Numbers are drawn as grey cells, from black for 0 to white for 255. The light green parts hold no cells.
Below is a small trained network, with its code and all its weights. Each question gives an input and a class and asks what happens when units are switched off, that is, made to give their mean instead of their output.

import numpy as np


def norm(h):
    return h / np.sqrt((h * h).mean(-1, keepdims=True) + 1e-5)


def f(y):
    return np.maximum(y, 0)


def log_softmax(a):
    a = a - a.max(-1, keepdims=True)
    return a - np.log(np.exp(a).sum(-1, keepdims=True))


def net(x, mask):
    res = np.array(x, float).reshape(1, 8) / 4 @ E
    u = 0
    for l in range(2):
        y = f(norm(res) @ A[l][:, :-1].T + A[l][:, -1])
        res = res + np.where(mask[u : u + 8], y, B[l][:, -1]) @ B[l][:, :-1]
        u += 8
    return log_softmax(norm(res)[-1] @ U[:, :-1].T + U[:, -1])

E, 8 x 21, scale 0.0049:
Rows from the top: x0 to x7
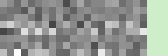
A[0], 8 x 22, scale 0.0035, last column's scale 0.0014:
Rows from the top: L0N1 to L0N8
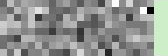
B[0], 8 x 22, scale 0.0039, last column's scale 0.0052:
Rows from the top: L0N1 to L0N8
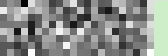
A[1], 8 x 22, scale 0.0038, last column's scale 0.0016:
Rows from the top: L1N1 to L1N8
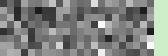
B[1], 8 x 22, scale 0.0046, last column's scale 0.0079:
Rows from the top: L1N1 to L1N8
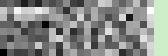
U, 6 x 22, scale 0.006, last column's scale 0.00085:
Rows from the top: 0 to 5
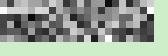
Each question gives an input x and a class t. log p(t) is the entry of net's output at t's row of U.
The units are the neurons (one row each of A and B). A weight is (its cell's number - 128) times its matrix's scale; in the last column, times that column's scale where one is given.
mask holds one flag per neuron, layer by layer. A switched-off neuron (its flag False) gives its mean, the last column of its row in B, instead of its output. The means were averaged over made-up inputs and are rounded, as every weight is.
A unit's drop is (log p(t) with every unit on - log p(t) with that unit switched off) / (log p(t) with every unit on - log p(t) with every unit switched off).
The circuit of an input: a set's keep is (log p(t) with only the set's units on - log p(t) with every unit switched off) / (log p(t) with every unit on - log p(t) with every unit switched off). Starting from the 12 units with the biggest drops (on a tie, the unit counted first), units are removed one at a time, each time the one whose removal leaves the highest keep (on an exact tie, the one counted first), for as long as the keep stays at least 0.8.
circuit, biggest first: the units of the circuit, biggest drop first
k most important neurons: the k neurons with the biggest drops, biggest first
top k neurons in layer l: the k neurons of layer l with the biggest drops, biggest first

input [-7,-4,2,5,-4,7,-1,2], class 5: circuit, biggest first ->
(L0N4)
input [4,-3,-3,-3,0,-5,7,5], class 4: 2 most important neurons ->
(L0N8, L1N2)
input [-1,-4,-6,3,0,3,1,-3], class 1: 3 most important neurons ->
(L1N8, L1N2, L1N4)
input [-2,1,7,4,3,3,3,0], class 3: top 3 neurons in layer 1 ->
(L1N2, L1N3, L1N1)
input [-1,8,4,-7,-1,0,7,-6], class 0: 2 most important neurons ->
(L1N2, L1N3)
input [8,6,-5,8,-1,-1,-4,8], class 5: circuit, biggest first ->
(L1N2, L1N4)
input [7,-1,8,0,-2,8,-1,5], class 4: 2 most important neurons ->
(L0N8, L1N8)
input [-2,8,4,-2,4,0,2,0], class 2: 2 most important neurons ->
(L1N2, L0N6)
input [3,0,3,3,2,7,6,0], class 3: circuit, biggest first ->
(L1N2, L0N1)
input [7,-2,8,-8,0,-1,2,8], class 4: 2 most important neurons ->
(L0N8, L1N2)
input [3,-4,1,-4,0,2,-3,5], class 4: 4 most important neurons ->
(L0N8, L1N2, L1N8, L1N3)
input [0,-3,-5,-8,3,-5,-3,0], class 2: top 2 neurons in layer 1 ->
(L1N2, L1N3)
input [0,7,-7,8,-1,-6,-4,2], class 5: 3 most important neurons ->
(L0N4, L1N2, L1N3)
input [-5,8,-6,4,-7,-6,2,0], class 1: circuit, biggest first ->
(L1N2)
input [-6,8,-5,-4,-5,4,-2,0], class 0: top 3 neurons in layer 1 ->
(L1N2, L1N3, L1N1)
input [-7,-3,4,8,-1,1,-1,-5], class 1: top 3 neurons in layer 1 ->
(L1N8, L1N2, L1N4)
